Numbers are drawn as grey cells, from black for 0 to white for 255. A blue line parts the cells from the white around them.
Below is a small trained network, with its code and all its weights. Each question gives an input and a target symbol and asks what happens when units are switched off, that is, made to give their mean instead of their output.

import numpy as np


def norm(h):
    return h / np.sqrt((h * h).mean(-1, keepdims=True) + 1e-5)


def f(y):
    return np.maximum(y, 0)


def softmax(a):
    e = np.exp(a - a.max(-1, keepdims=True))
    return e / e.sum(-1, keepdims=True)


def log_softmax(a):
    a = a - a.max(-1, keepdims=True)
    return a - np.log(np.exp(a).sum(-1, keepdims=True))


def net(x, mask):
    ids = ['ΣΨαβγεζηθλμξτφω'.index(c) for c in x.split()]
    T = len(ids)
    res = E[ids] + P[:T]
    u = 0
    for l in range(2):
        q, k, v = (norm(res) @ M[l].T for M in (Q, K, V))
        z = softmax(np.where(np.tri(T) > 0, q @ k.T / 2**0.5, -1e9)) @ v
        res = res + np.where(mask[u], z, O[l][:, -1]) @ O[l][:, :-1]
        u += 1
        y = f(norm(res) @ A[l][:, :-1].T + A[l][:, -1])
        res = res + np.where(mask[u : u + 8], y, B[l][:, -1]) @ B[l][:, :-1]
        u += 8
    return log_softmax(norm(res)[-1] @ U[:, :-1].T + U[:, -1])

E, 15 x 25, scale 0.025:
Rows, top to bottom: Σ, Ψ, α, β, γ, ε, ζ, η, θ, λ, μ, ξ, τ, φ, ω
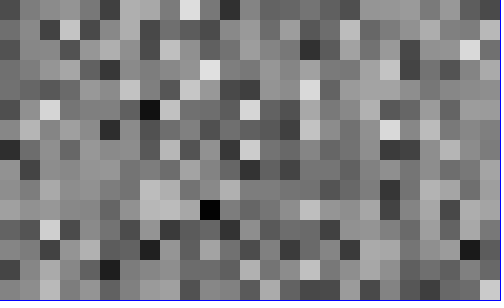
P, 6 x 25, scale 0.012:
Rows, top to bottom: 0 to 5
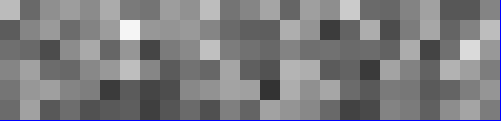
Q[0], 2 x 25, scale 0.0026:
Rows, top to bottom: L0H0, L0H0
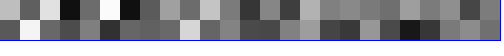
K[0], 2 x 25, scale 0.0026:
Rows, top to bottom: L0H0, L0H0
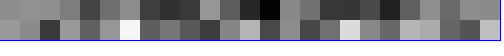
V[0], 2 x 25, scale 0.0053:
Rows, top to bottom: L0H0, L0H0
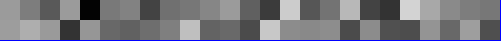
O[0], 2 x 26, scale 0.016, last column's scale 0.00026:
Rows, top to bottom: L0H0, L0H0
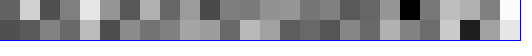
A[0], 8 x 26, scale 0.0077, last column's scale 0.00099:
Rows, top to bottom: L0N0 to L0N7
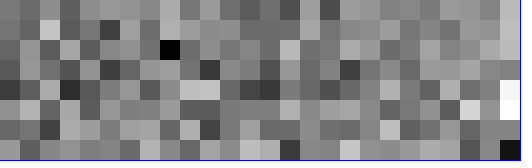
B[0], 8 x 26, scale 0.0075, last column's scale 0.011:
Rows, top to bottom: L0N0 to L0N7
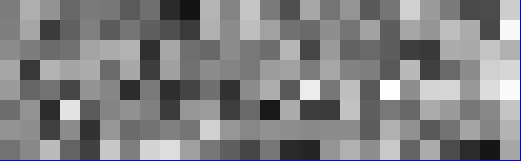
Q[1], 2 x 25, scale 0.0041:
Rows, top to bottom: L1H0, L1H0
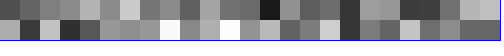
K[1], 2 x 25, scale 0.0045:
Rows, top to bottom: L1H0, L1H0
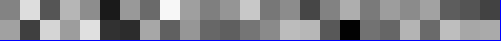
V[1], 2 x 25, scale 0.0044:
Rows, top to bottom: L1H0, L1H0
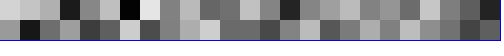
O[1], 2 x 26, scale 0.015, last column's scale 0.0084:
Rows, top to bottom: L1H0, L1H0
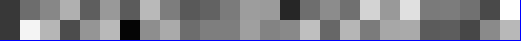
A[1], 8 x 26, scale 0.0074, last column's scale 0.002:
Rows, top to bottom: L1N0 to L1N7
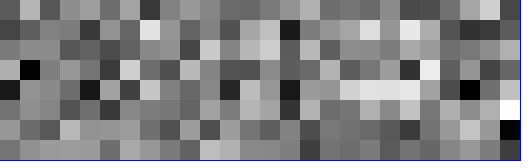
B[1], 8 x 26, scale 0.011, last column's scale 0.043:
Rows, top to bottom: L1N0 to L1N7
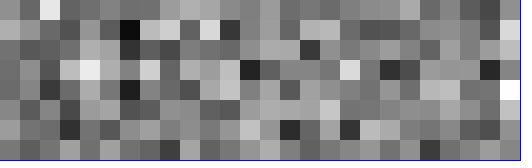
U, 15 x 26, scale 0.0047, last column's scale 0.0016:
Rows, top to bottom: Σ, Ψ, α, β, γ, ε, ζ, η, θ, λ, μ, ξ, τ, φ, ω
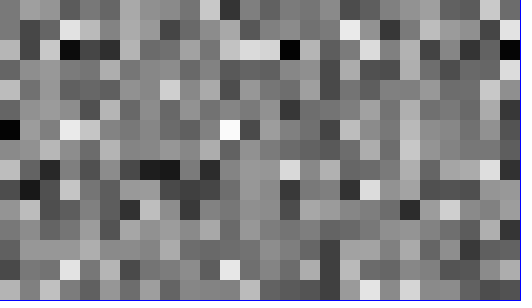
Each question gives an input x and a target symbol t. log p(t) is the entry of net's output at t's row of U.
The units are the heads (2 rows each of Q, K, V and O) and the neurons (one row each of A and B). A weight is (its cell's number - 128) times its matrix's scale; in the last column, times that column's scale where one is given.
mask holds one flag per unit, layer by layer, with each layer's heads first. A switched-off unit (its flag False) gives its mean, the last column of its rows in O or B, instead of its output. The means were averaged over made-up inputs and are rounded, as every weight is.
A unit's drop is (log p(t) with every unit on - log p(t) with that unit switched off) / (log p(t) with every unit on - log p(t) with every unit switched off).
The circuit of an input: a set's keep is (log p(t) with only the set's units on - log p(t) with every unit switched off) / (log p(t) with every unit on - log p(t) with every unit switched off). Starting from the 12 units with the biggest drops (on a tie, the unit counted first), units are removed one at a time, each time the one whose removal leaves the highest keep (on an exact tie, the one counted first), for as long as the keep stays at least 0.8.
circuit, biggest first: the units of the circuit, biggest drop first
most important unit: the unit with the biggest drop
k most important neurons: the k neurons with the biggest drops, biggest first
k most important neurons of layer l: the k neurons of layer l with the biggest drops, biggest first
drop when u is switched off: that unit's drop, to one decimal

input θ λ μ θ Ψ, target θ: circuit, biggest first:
L1N1; L1H0
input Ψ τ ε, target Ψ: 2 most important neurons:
L1N3; L1N1
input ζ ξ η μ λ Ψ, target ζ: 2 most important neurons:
L0N7; L1N1
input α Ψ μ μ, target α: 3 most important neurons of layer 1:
L1N6; L1N0; L1N1
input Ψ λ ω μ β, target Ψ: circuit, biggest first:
L1H0; L0H0; L1N3
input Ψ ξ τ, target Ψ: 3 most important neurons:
L1N3; L1N1; L1N4
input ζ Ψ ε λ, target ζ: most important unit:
L0H0
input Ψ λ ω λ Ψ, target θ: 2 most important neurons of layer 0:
L0N2; L0N5
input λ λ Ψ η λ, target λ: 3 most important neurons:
L0N7; L1N1; L1N4
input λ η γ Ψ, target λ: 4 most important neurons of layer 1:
L1N1; L1N6; L1N4; L1N5
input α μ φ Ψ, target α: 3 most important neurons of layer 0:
L0N4; L0N7; L0N2
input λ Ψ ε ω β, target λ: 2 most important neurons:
L0N7; L1N1
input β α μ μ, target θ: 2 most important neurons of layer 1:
L1N1; L1N4
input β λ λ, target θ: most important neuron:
L0N4
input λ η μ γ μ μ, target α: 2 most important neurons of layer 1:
L1N0; L1N1
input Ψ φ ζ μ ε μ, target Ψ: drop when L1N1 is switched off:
0.2
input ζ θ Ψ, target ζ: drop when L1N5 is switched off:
0.3
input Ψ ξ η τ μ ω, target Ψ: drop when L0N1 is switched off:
0.0
